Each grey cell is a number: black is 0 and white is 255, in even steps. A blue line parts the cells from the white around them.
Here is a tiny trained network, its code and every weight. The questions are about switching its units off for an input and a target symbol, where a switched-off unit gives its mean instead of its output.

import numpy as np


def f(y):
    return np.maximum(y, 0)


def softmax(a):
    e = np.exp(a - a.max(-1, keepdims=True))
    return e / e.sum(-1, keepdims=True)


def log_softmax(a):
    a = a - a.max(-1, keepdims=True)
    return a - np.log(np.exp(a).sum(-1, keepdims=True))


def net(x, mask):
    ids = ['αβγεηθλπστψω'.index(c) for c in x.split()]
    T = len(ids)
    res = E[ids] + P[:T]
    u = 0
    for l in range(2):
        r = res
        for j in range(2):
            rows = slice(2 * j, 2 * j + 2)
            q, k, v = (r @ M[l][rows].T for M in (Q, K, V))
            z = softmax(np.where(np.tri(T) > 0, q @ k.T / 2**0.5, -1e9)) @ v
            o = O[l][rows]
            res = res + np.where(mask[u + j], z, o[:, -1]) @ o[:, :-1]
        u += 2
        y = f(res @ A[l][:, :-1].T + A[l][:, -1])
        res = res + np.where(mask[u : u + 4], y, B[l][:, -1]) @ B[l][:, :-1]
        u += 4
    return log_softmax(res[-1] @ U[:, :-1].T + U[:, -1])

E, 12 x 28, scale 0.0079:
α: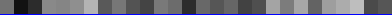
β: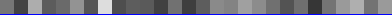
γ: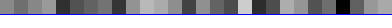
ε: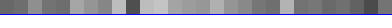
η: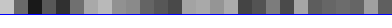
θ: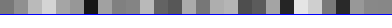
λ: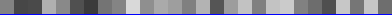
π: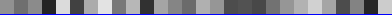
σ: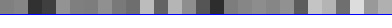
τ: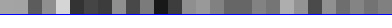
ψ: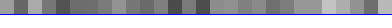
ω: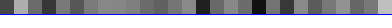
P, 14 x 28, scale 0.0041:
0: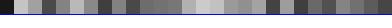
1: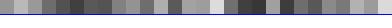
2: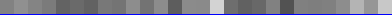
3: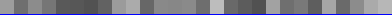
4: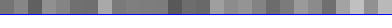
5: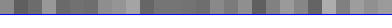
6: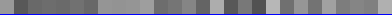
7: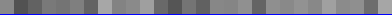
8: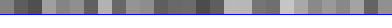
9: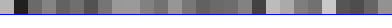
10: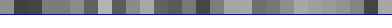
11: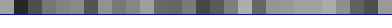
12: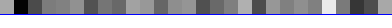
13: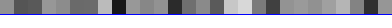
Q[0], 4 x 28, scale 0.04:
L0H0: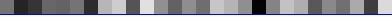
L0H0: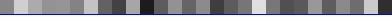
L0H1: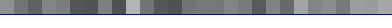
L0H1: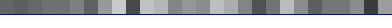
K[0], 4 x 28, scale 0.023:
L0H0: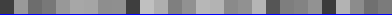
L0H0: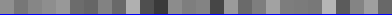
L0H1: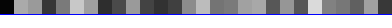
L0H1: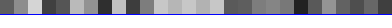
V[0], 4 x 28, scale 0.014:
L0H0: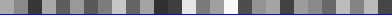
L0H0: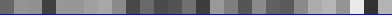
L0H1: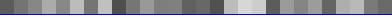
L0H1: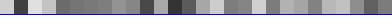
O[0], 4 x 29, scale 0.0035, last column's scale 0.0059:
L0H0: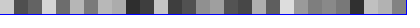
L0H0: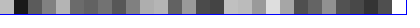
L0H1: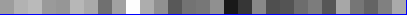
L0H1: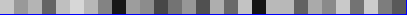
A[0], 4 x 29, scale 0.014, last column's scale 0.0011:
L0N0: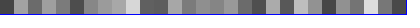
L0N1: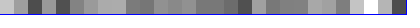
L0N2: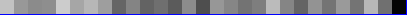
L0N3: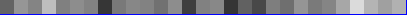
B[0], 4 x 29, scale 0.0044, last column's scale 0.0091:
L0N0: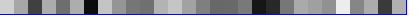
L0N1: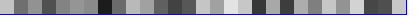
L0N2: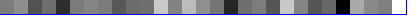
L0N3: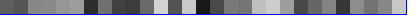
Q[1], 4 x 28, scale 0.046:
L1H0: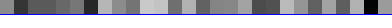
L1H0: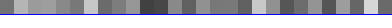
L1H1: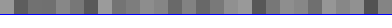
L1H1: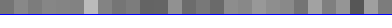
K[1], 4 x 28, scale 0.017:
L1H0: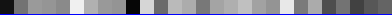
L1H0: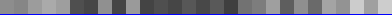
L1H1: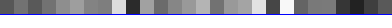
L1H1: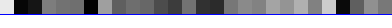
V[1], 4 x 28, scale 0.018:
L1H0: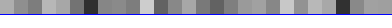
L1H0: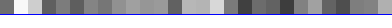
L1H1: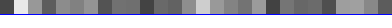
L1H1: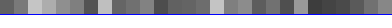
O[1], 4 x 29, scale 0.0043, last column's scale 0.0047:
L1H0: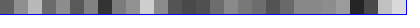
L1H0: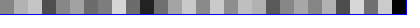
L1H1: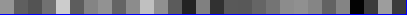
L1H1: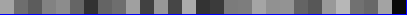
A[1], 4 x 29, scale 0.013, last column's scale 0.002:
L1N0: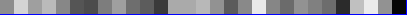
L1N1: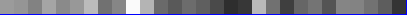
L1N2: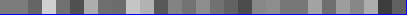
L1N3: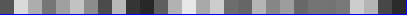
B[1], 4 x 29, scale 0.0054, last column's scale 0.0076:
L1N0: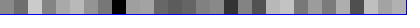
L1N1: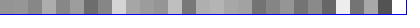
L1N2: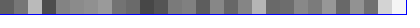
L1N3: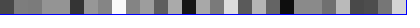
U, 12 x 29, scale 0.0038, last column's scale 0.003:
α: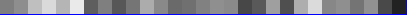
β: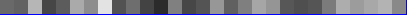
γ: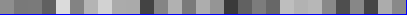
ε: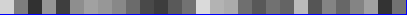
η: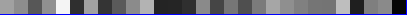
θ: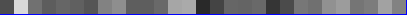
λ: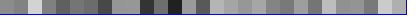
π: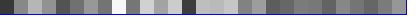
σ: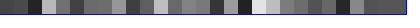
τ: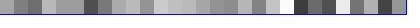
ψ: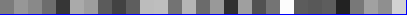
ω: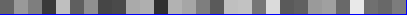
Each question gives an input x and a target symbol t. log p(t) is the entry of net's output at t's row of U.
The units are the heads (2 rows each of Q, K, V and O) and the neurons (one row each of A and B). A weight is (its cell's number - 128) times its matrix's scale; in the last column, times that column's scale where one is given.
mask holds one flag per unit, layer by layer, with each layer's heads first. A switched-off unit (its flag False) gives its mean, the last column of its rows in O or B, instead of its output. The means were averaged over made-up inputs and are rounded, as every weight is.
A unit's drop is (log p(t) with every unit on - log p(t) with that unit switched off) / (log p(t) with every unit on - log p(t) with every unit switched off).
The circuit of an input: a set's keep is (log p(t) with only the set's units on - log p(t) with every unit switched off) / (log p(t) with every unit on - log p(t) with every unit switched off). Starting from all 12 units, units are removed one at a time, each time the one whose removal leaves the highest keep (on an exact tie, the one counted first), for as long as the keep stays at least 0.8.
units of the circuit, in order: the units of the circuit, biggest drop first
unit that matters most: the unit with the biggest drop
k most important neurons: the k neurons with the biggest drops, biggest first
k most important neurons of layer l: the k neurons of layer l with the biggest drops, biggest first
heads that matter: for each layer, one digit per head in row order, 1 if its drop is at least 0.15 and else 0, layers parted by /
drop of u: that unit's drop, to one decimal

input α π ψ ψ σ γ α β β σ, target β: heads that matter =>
00 / 10
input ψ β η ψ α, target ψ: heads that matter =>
01 / 10
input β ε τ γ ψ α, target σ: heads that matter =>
11 / 10
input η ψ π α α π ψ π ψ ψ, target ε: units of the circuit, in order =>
(L0H0 L0N1 L1H0)
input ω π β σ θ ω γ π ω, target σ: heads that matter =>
01 / 00
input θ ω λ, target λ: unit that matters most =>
L1H0
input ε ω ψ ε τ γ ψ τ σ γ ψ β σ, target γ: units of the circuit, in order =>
(L1H1 L1H0 L0H0)
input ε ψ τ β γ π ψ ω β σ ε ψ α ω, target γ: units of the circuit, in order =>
(L1H1 L1H0 L0H0)
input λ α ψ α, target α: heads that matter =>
10 / 00
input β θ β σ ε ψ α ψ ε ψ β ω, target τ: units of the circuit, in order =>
(L0H1 L1N1 L1H0)
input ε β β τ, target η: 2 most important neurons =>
(L1N0 L1N3)
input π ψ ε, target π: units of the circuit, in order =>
(L1H0 L1N3 L0H0)
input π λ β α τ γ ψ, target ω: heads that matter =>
10 / 00
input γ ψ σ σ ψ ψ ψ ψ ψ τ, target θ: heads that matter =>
10 / 01
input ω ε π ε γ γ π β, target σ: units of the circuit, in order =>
(L0H1)
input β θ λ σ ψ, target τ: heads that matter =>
11 / 01
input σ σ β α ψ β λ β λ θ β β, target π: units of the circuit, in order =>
(L0H1 L1H1)
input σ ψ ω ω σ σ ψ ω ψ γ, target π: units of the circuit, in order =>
(L0H1 L1H1)
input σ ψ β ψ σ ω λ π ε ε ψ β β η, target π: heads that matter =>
01 / 10
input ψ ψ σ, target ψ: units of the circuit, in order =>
(L0H1 L0N2)
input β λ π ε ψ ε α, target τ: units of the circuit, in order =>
(L0H1 L1N1)
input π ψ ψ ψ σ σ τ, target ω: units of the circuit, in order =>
(L0H0)
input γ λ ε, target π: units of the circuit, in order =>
(L0H0 L1H0 L1N3)
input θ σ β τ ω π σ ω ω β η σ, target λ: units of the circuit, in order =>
(L1H0 L1H1)
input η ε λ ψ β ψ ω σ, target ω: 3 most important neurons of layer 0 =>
(L0N1 L0N2 L0N0)
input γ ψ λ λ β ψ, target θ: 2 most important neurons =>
(L0N0 L0N3)
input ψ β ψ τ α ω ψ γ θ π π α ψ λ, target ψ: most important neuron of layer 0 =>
(L0N2)
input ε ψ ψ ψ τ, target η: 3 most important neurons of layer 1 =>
(L1N0 L1N3 L1N2)
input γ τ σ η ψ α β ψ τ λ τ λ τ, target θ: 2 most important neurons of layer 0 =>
(L0N3 L0N0)
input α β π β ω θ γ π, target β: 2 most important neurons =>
(L1N2 L0N2)
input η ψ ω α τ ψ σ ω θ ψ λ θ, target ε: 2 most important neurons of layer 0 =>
(L0N1 L0N3)
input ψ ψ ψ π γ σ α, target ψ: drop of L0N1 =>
0.0
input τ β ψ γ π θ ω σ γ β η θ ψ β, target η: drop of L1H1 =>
0.2
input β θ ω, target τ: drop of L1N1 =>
0.5
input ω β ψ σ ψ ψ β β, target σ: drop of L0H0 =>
0.1
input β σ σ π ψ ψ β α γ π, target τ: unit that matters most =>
L1N1
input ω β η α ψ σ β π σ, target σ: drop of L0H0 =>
0.1
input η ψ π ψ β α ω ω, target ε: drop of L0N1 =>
0.6
